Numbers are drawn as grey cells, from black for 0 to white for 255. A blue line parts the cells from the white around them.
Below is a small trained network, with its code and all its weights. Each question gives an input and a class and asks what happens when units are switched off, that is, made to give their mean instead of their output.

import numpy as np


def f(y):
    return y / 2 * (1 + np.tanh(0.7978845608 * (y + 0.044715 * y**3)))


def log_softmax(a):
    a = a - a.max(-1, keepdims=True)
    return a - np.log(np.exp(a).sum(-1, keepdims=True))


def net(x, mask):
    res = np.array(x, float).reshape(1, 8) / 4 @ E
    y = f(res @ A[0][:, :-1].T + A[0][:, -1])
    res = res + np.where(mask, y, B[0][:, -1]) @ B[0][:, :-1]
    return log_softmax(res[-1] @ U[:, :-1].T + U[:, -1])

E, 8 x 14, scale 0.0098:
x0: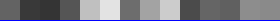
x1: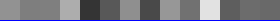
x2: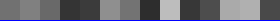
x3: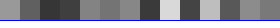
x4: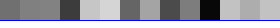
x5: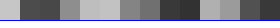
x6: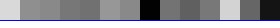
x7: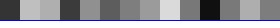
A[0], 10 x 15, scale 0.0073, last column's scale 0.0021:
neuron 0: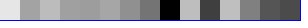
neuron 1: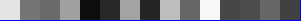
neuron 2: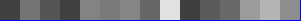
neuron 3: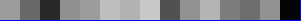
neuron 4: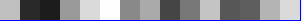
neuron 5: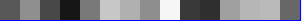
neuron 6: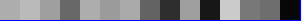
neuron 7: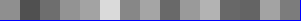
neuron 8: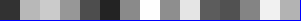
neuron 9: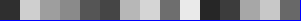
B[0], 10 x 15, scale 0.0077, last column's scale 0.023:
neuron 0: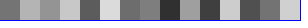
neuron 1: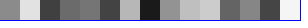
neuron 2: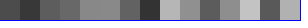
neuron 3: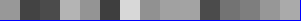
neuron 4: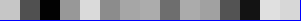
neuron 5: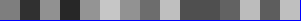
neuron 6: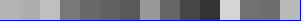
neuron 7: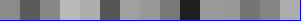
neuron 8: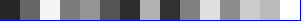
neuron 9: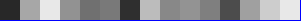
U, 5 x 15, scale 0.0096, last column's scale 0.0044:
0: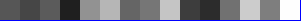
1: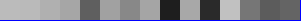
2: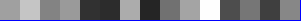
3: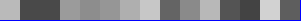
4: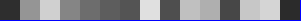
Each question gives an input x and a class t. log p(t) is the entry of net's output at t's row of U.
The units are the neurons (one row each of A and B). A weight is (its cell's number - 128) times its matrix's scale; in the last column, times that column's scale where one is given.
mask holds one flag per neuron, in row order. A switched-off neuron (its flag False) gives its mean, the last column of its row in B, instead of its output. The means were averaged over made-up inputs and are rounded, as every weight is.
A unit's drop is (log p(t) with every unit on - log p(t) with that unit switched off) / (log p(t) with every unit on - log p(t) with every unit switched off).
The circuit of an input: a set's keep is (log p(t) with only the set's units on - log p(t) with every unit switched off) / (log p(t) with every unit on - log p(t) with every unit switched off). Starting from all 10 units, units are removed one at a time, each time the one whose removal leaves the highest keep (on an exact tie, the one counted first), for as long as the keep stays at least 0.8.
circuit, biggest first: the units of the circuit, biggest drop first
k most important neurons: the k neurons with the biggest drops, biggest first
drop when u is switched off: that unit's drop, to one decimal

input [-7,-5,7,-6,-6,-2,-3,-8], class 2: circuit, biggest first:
[neuron 1]
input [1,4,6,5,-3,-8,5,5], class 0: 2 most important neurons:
[neuron 5; neuron 2]
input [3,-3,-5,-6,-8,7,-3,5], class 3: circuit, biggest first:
[neuron 4; neuron 9]
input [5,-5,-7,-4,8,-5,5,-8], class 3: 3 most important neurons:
[neuron 4; neuron 3; neuron 7]
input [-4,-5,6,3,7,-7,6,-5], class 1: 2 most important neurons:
[neuron 6; neuron 0]
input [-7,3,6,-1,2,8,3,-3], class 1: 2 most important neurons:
[neuron 0; neuron 6]
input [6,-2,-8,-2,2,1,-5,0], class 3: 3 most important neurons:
[neuron 4; neuron 3; neuron 7]
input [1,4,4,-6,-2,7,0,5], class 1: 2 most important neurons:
[neuron 1; neuron 8]
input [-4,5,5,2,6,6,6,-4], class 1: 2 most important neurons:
[neuron 0; neuron 6]
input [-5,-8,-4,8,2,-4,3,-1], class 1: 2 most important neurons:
[neuron 8; neuron 9]
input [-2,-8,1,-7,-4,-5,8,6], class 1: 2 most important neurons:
[neuron 6; neuron 0]
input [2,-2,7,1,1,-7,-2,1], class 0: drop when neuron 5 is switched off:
0.2
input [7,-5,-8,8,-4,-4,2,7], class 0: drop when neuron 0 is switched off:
0.0
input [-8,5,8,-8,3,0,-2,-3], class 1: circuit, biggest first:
[neuron 0]
